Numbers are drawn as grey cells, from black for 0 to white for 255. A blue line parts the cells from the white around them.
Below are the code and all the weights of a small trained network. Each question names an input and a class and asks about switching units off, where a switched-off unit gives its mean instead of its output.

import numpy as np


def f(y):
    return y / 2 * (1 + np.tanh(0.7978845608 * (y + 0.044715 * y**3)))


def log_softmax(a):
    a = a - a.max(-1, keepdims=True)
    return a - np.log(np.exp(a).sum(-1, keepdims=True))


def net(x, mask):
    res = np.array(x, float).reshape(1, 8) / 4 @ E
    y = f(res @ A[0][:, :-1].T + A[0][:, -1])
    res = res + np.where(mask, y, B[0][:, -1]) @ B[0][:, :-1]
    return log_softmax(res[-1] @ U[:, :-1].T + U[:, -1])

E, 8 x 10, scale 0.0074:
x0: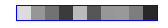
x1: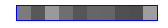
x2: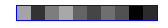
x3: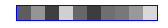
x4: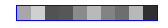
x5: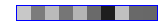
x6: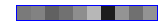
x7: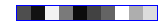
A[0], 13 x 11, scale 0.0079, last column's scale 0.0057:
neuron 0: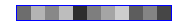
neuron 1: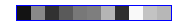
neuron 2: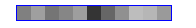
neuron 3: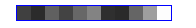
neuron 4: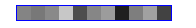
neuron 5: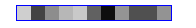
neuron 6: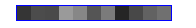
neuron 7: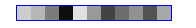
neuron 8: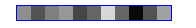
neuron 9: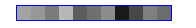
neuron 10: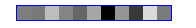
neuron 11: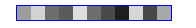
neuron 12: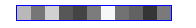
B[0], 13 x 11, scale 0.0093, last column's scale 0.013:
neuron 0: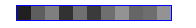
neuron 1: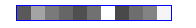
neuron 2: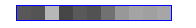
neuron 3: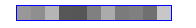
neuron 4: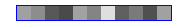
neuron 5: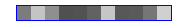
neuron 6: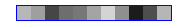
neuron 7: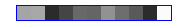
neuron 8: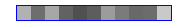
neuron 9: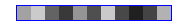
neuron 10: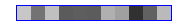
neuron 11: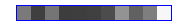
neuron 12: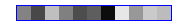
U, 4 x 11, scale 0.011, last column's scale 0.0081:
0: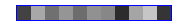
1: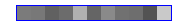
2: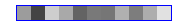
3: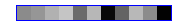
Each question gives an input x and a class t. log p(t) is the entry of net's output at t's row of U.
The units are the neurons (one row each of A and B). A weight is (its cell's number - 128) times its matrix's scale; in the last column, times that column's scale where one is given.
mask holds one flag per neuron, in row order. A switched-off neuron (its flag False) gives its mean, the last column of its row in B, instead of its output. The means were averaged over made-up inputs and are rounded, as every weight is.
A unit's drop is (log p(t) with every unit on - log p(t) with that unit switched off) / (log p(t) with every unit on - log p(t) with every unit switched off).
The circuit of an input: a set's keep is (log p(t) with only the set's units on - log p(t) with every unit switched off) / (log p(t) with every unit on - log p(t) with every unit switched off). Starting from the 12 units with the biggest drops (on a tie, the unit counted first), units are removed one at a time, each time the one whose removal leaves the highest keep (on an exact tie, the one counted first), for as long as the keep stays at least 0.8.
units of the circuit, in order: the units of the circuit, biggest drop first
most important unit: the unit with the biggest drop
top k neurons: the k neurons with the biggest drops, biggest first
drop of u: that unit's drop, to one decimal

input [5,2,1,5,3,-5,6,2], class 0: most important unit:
neuron 7
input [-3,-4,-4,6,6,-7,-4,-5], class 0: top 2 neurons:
(neuron 1; neuron 7)
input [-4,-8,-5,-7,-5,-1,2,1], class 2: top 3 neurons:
(neuron 7; neuron 5; neuron 9)
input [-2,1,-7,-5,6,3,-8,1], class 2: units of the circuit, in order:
(neuron 12; neuron 9)
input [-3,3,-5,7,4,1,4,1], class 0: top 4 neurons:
(neuron 1; neuron 12; neuron 11; neuron 8)
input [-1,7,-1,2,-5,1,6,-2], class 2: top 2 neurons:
(neuron 7; neuron 10)
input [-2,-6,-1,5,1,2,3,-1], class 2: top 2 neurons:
(neuron 7; neuron 9)
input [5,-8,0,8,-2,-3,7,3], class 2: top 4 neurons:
(neuron 7; neuron 2; neuron 5; neuron 9)
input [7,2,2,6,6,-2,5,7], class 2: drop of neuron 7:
0.3
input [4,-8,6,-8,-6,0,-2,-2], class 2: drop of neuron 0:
0.0
